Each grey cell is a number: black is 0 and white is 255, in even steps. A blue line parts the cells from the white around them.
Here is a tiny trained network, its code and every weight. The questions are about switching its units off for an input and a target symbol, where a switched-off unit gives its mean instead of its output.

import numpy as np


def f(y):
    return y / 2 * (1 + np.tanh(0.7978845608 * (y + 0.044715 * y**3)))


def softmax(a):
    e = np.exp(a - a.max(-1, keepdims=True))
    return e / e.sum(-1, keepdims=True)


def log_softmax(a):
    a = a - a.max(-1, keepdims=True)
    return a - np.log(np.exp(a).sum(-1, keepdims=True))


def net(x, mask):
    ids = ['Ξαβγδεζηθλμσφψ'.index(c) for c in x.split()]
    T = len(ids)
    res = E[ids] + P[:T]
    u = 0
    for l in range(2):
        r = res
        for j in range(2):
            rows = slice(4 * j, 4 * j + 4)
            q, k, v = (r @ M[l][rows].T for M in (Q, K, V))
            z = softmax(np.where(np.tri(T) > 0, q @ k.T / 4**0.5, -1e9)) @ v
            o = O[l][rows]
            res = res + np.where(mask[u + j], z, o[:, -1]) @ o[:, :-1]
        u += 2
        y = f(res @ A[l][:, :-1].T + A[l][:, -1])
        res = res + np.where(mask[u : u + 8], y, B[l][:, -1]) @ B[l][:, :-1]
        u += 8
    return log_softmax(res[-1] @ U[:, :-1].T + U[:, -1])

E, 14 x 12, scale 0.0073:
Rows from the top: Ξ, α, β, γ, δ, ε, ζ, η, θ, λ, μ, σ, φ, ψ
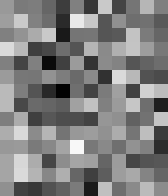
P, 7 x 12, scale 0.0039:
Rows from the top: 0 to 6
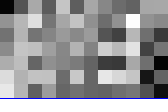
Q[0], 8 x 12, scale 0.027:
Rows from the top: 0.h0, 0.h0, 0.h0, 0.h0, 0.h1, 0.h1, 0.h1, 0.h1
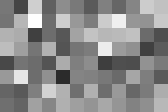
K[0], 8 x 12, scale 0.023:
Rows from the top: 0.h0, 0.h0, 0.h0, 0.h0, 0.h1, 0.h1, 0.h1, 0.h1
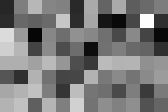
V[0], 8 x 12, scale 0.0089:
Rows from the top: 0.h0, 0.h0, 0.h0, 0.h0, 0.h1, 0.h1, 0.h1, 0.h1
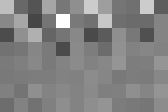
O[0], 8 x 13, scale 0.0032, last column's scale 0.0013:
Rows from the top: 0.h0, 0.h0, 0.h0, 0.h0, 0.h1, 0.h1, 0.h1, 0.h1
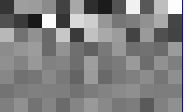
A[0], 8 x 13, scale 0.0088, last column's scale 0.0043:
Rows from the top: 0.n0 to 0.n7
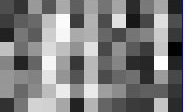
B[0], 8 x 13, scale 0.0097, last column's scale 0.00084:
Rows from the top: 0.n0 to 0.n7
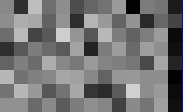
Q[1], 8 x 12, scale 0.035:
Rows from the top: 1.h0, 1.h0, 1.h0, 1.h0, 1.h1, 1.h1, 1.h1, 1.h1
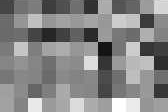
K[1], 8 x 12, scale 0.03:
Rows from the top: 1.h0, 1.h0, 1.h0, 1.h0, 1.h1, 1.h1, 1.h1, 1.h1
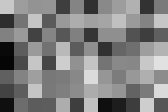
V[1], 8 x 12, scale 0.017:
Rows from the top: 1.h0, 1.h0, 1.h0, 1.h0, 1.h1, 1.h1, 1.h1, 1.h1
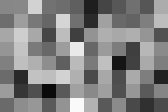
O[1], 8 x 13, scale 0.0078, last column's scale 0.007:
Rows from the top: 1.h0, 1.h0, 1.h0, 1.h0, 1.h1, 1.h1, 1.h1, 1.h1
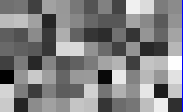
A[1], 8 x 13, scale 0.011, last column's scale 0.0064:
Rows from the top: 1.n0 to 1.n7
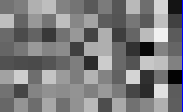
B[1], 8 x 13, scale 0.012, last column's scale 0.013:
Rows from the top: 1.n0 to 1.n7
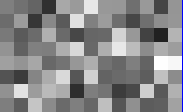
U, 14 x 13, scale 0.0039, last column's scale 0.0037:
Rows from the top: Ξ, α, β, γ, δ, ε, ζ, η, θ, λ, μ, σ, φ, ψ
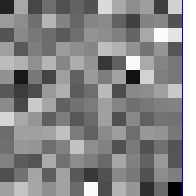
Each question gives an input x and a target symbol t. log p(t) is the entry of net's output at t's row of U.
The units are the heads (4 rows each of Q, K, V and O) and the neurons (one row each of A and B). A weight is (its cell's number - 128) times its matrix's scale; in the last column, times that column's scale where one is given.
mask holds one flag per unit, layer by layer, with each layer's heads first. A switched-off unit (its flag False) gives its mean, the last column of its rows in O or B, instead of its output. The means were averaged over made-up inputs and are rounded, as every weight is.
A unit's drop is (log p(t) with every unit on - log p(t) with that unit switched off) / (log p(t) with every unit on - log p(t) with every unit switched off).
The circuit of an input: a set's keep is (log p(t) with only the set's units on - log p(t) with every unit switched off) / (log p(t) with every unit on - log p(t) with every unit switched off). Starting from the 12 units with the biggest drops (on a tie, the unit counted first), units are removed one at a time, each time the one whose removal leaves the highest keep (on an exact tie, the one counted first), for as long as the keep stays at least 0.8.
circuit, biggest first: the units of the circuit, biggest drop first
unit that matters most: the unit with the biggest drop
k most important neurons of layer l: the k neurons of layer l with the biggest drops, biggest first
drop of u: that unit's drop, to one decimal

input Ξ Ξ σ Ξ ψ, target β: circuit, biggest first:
[1.n4 1.h1]
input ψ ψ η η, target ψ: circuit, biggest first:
[1.h0 1.n5 1.h1]
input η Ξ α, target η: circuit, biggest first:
[1.h0 1.n7]
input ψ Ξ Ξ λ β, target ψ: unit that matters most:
1.h0
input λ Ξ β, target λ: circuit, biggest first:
[1.h1 1.n6 1.h0 1.n3]
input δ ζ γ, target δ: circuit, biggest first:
[1.h1 1.h0]
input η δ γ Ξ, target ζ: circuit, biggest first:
[1.h1 1.n5 0.h0 1.h0]
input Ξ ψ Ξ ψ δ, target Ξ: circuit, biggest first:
[1.h1 1.n4]
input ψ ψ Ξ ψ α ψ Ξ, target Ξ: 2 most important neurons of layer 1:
[1.n4 1.n5]
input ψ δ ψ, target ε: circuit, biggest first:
[0.h0 1.h1 1.h0]
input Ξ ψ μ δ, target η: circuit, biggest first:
[1.n7 1.h1]
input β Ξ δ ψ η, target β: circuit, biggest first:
[1.h0 1.n4 0.n7 1.h1]
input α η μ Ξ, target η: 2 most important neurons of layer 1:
[1.n7 1.n2]
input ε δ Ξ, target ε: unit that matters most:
0.h0
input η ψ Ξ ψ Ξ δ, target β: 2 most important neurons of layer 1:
[1.n4 1.n2]
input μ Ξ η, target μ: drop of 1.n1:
0.3
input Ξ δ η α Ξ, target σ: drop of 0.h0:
0.2
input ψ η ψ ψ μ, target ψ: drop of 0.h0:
0.2
